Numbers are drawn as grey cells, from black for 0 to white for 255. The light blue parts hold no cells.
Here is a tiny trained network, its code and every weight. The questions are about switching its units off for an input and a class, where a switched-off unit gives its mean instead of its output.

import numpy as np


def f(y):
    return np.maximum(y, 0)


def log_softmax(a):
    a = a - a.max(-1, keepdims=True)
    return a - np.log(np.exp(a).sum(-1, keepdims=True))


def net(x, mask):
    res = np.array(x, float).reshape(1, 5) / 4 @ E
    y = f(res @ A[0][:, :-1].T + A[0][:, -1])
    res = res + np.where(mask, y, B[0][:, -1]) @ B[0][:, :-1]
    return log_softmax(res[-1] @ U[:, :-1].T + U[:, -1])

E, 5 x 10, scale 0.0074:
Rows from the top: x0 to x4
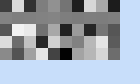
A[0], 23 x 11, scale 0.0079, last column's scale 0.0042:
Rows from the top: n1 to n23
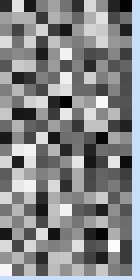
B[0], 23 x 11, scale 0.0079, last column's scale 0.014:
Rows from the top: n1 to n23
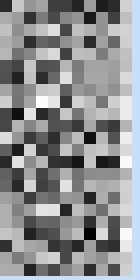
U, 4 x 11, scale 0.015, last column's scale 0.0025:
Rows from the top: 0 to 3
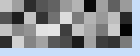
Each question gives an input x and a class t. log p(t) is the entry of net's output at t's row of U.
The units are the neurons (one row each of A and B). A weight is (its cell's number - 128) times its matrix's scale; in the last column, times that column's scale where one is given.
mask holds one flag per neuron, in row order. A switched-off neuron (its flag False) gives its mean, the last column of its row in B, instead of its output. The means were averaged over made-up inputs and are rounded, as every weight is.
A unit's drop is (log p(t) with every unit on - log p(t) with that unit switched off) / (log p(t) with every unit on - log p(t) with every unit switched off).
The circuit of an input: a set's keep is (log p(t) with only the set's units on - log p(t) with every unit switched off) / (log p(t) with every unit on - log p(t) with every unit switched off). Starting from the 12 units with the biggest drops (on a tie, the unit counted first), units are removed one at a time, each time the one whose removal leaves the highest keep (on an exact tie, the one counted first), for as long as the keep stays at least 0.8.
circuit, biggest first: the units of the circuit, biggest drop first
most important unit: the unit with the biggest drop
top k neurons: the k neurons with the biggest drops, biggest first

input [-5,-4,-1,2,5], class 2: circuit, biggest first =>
(n9)
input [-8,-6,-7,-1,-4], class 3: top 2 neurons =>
(n14; n21)
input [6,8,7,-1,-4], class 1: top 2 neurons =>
(n13; n16)
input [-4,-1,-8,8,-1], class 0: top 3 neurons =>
(n23; n4; n17)
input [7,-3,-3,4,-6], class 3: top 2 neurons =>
(n1; n11)
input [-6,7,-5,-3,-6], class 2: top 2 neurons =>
(n18; n5)
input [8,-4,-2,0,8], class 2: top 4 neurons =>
(n9; n3; n14; n21)
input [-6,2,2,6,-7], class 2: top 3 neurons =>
(n18; n5; n22)
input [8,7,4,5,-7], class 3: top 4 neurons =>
(n1; n11; n9; n3)
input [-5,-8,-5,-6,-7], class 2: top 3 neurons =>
(n18; n5; n22)
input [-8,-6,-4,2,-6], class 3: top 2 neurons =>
(n14; n21)
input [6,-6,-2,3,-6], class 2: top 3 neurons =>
(n18; n14; n21)
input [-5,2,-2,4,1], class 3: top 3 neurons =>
(n14; n21; n20)
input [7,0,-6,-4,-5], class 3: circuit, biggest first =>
(n1)
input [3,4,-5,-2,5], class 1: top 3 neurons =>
(n10; n18; n7)
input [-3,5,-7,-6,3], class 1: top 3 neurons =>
(n10; n7; n23)
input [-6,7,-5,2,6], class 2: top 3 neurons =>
(n3; n9; n1)
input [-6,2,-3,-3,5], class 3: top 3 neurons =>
(n14; n21; n18)
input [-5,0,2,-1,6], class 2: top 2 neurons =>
(n9; n3)
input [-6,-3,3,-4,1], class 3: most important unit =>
n14
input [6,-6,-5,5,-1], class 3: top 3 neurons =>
(n1; n11; n20)
